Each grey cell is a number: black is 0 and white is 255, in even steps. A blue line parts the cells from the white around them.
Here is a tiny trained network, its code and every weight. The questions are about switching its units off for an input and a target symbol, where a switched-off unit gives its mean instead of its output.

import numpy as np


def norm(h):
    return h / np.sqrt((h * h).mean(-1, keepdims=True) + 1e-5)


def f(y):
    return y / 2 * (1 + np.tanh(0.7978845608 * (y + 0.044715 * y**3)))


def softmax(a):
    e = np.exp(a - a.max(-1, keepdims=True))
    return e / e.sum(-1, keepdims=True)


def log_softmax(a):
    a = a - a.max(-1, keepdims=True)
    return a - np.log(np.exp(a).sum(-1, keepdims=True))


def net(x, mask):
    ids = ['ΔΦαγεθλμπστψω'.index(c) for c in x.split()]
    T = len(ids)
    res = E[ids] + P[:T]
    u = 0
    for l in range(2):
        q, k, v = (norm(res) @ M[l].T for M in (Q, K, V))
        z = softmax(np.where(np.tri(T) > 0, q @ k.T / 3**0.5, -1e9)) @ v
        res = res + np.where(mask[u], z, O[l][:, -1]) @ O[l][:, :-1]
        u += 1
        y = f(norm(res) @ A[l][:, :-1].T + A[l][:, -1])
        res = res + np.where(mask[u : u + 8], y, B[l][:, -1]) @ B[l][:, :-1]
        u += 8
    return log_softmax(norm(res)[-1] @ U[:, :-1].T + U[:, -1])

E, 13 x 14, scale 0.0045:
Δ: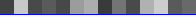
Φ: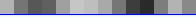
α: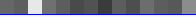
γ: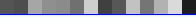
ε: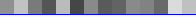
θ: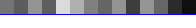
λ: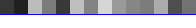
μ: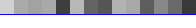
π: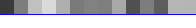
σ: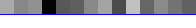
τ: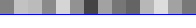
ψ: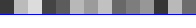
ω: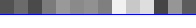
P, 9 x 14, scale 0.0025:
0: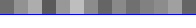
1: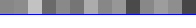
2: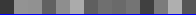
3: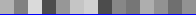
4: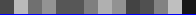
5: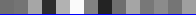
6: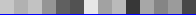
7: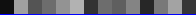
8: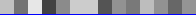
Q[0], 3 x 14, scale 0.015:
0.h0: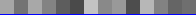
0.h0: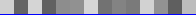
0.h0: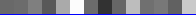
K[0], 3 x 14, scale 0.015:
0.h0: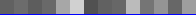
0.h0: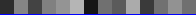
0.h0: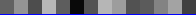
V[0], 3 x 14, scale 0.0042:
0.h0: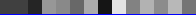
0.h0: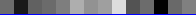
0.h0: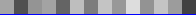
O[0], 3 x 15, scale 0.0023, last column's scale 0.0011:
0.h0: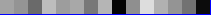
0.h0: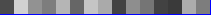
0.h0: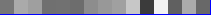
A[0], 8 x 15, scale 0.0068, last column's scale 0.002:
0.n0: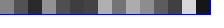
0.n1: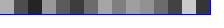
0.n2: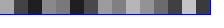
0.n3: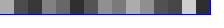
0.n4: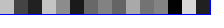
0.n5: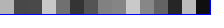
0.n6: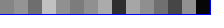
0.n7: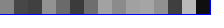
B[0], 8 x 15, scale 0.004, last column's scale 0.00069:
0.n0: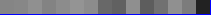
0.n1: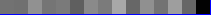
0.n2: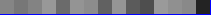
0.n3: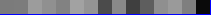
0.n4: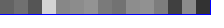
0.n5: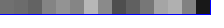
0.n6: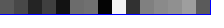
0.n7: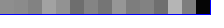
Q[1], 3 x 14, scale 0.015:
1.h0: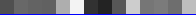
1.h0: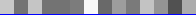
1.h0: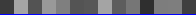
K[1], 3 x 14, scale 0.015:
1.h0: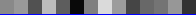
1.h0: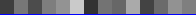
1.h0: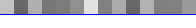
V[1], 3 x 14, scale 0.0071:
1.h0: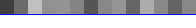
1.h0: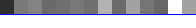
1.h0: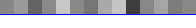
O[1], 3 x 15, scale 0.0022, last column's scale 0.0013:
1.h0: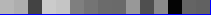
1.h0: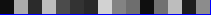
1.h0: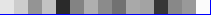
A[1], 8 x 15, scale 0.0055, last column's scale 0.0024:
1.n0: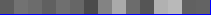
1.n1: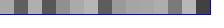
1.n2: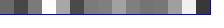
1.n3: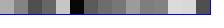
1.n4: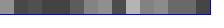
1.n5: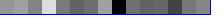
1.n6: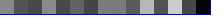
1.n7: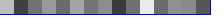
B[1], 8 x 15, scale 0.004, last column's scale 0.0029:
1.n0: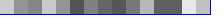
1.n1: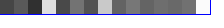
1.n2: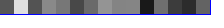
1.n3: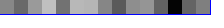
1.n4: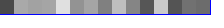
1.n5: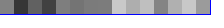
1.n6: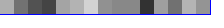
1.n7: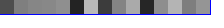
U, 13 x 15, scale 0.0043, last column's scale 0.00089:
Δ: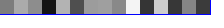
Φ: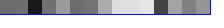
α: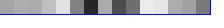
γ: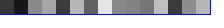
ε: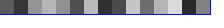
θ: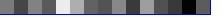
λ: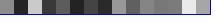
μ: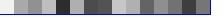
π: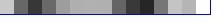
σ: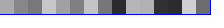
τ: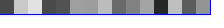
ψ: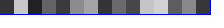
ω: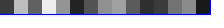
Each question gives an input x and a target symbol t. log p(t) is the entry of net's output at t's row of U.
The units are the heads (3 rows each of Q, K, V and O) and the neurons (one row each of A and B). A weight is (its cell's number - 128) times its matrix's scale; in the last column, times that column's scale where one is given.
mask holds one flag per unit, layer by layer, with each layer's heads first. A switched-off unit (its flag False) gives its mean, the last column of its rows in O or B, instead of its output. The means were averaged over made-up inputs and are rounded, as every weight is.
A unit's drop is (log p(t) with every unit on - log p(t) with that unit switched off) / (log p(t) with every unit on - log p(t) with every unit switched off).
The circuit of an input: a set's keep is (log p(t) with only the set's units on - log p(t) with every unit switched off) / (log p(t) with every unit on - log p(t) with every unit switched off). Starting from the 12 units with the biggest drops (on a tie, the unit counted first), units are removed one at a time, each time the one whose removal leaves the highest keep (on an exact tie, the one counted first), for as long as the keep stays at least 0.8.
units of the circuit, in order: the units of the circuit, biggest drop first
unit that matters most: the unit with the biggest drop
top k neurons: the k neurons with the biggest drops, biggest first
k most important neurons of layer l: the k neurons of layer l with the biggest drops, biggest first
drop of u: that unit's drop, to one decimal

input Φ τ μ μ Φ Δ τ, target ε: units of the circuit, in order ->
1.n7; 0.h0
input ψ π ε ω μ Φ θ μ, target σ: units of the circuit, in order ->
1.h0
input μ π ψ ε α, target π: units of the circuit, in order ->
1.n6; 0.h0
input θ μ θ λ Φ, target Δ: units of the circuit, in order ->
0.h0; 1.h0
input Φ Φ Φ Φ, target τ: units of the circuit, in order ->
1.h0; 0.h0; 1.n6
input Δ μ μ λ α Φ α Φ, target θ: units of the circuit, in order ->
1.h0; 0.h0
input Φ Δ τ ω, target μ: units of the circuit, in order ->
1.h0; 0.h0
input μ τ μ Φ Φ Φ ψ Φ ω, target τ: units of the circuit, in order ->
1.h0; 0.h0; 1.n1
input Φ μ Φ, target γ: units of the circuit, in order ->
1.h0; 1.n1; 0.h0
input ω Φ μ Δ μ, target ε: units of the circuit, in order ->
0.h0; 1.n7; 1.h0
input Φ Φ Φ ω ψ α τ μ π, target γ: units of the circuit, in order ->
1.h0; 1.n1
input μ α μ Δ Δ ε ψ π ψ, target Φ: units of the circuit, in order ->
1.h0; 1.n5
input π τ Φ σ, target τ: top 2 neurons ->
1.n6; 1.n7
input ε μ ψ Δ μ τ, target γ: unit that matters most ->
1.n1
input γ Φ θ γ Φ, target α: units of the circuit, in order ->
0.h0; 1.n0; 1.h0
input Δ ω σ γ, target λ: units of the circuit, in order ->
0.h0; 1.h0; 1.n0
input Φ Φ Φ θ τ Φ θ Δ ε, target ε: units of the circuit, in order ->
0.h0; 1.n7
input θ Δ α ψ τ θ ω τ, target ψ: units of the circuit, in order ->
0.h0; 0.n6
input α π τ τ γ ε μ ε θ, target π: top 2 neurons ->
1.n6; 1.n0
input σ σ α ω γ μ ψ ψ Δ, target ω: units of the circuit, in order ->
1.h0
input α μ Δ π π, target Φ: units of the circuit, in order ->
1.n5; 1.h0
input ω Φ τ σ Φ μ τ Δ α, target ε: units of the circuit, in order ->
0.h0; 1.n7
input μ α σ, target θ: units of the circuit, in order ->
0.h0; 1.h0
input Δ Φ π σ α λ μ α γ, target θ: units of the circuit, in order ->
1.h0; 0.h0
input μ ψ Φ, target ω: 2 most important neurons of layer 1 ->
1.n0; 1.n6
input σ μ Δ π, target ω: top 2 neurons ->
1.n2; 1.n1
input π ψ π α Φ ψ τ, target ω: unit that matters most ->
1.h0
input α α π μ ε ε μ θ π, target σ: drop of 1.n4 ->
0.0
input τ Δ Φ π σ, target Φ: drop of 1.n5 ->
1.3
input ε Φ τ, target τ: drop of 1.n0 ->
0.1
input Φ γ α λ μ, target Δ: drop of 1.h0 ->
0.2
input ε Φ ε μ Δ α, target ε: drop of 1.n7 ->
0.7
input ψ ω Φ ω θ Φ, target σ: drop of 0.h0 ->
0.1
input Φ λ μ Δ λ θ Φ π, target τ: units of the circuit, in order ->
1.h0
